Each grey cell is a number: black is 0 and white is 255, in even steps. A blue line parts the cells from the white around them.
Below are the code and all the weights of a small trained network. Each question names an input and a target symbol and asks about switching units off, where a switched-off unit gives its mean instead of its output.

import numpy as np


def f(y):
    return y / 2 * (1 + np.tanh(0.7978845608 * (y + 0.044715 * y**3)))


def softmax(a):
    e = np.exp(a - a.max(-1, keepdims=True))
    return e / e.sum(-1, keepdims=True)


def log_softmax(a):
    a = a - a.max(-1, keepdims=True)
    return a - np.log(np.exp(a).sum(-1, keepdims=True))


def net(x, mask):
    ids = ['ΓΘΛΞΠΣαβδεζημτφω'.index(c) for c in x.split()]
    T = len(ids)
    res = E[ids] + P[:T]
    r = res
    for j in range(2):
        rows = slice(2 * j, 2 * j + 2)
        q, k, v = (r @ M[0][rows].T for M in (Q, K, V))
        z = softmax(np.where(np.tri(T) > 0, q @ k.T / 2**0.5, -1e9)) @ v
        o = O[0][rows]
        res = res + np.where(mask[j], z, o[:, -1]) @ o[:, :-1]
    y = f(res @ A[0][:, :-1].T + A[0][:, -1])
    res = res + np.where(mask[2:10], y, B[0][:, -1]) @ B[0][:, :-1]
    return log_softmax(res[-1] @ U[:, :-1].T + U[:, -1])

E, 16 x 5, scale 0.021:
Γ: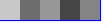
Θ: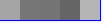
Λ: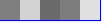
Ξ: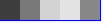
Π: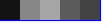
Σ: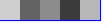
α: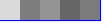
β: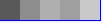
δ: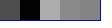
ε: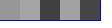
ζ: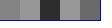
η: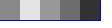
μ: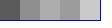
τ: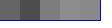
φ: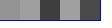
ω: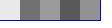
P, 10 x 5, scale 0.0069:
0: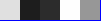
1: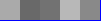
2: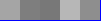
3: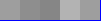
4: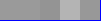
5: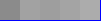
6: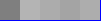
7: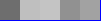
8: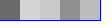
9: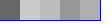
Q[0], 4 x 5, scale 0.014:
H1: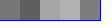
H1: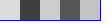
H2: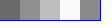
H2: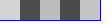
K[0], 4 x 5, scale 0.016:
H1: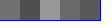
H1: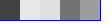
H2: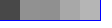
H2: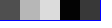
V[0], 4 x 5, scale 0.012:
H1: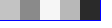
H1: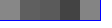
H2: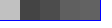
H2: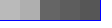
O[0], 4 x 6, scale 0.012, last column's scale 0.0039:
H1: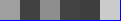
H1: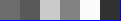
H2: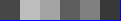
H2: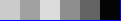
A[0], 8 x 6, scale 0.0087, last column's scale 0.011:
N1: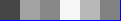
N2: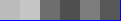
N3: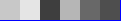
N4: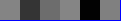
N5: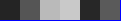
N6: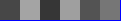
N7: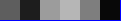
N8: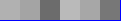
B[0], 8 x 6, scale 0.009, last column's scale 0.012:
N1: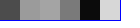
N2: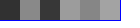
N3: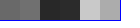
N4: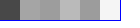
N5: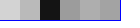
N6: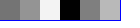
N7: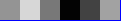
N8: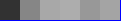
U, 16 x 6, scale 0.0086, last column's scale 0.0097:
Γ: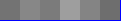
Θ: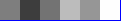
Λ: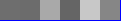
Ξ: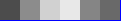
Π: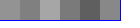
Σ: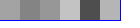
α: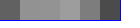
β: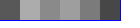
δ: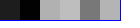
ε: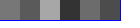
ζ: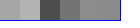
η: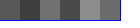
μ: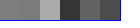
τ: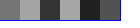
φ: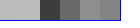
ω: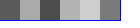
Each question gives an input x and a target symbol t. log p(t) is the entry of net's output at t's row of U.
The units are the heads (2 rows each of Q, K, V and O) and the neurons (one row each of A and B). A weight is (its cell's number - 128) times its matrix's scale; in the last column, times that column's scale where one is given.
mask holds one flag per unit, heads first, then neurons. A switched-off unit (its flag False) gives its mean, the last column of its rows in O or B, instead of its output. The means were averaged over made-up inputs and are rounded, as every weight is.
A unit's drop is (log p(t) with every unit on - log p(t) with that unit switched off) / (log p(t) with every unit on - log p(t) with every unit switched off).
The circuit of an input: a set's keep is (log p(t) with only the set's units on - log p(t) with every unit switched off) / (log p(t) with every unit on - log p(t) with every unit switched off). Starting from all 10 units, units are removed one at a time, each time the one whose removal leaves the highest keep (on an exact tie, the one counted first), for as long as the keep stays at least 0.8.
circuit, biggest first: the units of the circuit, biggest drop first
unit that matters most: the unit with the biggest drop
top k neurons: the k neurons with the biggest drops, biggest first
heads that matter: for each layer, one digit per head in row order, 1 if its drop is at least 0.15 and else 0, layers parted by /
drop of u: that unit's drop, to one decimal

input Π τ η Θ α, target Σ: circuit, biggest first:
(H2)
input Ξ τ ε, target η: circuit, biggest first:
(N6; H2)
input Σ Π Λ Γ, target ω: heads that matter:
10
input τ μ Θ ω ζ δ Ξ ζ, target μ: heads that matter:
01
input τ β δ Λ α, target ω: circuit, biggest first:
(H1; N3)
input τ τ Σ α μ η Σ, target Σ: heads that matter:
11
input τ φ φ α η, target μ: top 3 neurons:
(N6; N4; N5)
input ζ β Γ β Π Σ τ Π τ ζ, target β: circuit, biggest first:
(H1; N1; H2)
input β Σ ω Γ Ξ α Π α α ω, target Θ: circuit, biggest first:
(H2; N7)
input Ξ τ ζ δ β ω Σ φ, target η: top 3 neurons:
(N6; N3; N4)
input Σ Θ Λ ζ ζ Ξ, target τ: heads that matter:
01
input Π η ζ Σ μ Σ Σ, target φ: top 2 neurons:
(N3; N1)
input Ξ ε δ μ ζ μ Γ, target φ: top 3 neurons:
(N1; N3; N4)
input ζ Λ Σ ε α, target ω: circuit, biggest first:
(H1)
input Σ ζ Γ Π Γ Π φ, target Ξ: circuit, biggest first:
(H1; H2)
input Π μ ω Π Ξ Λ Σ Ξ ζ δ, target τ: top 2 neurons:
(N5; N7)
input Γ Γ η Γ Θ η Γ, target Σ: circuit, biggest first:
(H2; H1; N4)
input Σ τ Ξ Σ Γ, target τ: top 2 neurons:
(N2; N6)
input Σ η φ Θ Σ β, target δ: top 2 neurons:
(N5; N3)
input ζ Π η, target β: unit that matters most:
H1
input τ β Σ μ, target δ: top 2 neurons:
(N5; N7)
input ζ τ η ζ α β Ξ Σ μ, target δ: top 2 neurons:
(N4; N5)
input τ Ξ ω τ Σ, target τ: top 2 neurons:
(N2; N6)
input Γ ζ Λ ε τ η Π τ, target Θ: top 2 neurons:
(N1; N6)
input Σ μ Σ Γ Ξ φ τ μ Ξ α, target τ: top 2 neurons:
(N2; N6)
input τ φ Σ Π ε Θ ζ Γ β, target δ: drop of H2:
0.6
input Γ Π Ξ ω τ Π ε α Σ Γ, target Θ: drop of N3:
0.0
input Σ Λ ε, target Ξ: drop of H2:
0.2
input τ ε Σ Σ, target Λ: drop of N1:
0.2
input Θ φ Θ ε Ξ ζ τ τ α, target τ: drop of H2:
0.0
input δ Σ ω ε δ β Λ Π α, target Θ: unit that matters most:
H2
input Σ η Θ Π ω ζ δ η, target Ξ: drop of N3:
0.1
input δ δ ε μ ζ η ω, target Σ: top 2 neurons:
(N4; N6)
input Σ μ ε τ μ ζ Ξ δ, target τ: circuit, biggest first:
(H1)
